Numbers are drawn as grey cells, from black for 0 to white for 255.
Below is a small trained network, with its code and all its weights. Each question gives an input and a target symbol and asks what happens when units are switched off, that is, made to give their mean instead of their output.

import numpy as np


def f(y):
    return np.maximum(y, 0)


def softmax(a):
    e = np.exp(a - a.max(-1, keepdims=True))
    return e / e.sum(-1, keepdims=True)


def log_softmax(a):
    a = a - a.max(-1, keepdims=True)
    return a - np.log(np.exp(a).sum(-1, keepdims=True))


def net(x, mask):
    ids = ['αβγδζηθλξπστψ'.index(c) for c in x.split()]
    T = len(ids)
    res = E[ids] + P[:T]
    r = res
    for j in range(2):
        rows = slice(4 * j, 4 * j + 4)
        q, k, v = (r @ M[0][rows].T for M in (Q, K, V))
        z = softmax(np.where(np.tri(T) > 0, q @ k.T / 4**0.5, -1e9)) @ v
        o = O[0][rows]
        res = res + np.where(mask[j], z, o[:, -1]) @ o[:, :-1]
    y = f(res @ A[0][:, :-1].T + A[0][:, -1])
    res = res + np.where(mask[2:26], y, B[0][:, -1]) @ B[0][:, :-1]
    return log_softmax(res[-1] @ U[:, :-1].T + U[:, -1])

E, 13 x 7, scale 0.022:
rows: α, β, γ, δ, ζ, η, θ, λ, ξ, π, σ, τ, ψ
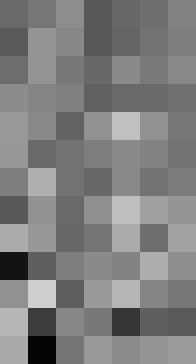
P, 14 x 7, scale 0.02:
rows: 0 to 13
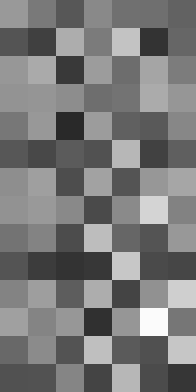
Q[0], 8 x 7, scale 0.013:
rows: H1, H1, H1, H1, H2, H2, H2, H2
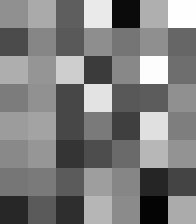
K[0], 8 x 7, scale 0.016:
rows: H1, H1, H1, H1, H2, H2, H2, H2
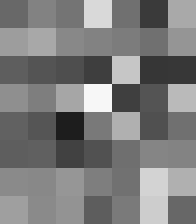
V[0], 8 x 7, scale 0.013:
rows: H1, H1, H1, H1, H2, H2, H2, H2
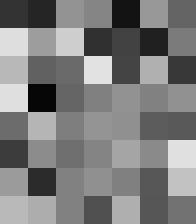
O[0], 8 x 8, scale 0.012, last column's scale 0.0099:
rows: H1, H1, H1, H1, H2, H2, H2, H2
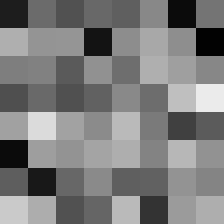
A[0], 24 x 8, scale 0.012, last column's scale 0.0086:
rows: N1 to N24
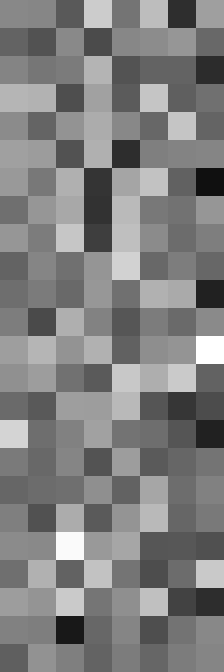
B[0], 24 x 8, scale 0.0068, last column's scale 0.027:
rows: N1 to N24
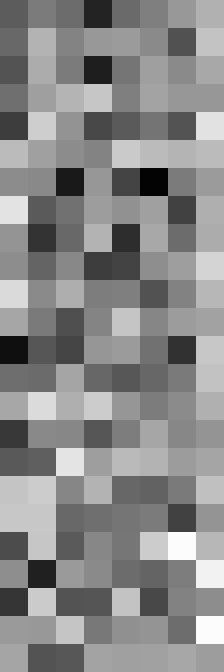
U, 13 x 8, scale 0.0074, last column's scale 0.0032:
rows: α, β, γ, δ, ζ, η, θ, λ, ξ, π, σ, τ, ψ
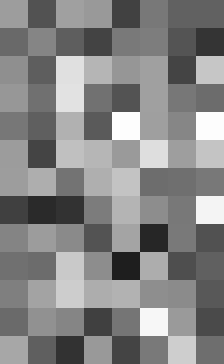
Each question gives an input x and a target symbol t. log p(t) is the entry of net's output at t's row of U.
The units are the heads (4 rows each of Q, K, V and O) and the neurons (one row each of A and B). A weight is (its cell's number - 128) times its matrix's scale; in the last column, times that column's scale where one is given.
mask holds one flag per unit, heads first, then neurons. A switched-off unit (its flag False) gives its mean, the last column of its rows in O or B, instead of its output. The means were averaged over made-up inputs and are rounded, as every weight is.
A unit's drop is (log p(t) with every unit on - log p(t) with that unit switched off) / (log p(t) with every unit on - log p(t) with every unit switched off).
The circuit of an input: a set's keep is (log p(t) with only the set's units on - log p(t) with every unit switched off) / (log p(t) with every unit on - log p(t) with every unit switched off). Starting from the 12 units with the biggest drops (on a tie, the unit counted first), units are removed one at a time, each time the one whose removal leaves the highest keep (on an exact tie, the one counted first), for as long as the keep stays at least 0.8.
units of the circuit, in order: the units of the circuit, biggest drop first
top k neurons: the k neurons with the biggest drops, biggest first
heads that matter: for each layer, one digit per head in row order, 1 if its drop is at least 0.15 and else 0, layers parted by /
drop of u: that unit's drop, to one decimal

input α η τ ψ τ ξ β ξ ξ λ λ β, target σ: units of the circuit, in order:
(H1 H2)
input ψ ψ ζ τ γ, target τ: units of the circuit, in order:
(H1)
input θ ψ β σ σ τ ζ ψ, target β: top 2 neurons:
(N7 N19)
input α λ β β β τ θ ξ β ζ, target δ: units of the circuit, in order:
(H1 N14 N9)
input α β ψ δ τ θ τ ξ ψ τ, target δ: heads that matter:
10
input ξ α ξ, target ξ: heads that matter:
10
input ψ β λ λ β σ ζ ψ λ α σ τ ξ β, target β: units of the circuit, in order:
(H1 N7)
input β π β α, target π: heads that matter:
11
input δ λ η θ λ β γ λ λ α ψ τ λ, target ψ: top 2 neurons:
(N18 N17)
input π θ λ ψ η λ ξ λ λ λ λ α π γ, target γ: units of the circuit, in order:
(H1 N17 N8 N9)
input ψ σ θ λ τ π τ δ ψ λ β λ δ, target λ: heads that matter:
01
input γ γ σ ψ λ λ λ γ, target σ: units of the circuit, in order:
(H1 H2)
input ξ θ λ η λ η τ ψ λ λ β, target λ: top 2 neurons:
(N13 N23)
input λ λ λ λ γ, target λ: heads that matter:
00
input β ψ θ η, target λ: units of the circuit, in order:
(H1)
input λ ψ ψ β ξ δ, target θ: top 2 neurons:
(N22 N7)
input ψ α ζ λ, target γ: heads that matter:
11
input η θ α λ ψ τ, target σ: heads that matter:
10
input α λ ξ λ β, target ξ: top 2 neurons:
(N5 N9)
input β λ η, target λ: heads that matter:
01
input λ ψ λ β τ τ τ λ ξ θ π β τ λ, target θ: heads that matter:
11
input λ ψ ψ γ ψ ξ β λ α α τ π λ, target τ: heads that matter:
10
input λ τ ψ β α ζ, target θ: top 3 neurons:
(N22 N7 N15)
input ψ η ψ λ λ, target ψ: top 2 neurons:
(N11 N18)
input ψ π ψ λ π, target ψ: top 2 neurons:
(N18 N11)
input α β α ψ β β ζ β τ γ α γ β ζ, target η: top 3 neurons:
(N9 N5 N20)
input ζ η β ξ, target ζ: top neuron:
(N18)
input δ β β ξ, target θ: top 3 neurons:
(N22 N7 N21)
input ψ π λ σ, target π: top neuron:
(N15)
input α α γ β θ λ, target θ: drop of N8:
0.2
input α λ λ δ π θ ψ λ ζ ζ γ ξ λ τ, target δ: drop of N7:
0.1
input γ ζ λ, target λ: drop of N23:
0.4
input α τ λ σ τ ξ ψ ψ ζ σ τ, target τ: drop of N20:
-0.1
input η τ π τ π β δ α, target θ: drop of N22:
0.3
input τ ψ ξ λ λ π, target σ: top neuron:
(N15)
